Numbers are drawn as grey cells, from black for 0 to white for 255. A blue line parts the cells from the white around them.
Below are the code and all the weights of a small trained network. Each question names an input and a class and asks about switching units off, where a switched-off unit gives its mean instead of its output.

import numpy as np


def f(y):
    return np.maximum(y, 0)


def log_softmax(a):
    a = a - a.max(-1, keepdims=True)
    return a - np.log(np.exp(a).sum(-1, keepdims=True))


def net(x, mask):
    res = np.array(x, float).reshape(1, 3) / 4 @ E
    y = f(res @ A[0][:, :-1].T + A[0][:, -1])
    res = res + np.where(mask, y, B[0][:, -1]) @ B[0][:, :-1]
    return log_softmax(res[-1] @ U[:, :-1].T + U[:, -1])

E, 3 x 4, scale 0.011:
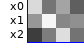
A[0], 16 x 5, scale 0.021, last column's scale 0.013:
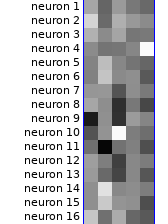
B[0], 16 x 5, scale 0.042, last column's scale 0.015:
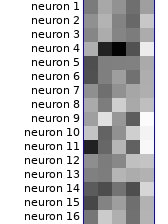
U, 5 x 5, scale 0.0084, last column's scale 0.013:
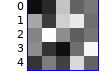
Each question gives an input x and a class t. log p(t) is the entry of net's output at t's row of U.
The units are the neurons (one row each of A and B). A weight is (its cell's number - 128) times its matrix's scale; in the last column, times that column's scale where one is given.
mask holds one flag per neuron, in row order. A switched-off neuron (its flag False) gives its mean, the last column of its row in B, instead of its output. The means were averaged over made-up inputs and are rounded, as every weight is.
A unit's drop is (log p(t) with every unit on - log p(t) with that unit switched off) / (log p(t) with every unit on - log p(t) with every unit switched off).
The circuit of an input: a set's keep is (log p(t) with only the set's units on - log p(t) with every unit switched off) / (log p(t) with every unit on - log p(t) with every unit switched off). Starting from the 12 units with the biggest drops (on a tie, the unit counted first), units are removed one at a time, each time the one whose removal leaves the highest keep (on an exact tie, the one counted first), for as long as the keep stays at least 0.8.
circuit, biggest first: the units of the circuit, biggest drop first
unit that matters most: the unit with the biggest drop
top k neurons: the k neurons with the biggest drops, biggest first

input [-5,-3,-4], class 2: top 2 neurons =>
neuron 9; neuron 10
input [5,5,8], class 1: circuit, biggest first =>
neuron 10
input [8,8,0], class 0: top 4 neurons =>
neuron 14; neuron 9; neuron 15; neuron 6
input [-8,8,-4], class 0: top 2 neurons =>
neuron 14; neuron 6
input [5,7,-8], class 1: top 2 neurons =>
neuron 8; neuron 11
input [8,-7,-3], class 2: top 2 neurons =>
neuron 2; neuron 16
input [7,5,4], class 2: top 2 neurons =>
neuron 11; neuron 2
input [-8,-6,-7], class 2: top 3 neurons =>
neuron 9; neuron 10; neuron 14
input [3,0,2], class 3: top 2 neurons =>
neuron 9; neuron 8
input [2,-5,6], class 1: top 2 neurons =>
neuron 10; neuron 14
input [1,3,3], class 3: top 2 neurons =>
neuron 11; neuron 8
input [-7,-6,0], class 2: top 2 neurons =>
neuron 9; neuron 14
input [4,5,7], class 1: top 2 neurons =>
neuron 10; neuron 11
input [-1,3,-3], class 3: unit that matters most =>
neuron 11
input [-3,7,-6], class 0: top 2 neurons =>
neuron 14; neuron 10
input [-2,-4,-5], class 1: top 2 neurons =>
neuron 14; neuron 12
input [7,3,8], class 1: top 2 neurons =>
neuron 10; neuron 9
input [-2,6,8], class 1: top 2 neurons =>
neuron 10; neuron 11
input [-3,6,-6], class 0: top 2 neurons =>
neuron 14; neuron 10
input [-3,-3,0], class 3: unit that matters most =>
neuron 16
